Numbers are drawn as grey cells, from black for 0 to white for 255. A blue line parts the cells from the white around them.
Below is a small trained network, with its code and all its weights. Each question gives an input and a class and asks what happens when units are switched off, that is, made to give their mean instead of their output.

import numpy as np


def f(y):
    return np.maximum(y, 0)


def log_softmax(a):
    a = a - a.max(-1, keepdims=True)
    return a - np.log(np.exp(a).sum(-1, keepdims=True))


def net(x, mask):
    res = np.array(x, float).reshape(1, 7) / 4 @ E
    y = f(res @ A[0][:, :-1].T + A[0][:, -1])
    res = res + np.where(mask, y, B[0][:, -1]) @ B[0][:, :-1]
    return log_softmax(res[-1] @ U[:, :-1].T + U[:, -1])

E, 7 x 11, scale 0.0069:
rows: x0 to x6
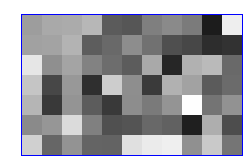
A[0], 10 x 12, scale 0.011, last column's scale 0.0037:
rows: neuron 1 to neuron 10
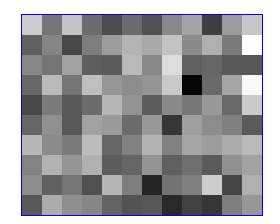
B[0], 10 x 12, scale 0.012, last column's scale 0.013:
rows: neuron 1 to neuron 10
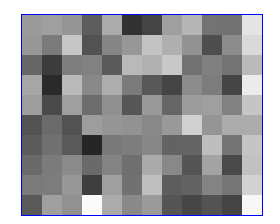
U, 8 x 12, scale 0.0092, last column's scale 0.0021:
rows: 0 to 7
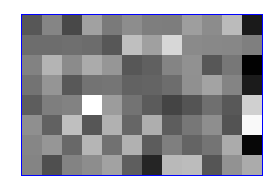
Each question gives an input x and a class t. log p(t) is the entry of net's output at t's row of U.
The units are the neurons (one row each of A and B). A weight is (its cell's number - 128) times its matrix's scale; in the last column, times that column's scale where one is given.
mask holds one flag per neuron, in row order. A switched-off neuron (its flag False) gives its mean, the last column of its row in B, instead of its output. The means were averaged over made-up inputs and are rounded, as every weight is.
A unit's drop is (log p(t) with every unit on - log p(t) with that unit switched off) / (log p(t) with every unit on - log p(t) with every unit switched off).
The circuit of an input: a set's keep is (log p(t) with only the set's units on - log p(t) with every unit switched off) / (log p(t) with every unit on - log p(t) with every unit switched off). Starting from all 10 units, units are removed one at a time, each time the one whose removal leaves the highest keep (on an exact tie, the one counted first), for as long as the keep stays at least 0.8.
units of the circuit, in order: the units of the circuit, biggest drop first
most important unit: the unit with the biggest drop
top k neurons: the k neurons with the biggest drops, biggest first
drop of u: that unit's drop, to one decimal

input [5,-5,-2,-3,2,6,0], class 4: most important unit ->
neuron 2
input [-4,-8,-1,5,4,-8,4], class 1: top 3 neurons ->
(neuron 4; neuron 10; neuron 1)
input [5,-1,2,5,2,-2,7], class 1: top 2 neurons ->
(neuron 4; neuron 3)
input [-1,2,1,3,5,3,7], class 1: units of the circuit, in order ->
(neuron 3; neuron 4)
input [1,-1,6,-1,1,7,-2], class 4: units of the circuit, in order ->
(neuron 2; neuron 10)
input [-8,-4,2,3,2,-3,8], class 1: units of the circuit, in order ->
(neuron 4; neuron 3)
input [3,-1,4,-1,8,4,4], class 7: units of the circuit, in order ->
(neuron 1; neuron 9)
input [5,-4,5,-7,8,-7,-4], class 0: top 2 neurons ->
(neuron 6; neuron 4)
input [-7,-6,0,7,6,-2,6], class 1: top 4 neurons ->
(neuron 3; neuron 4; neuron 10; neuron 1)
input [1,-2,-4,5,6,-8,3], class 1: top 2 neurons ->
(neuron 4; neuron 3)
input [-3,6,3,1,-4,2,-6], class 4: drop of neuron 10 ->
0.4
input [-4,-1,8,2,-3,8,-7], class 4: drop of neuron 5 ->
0.0
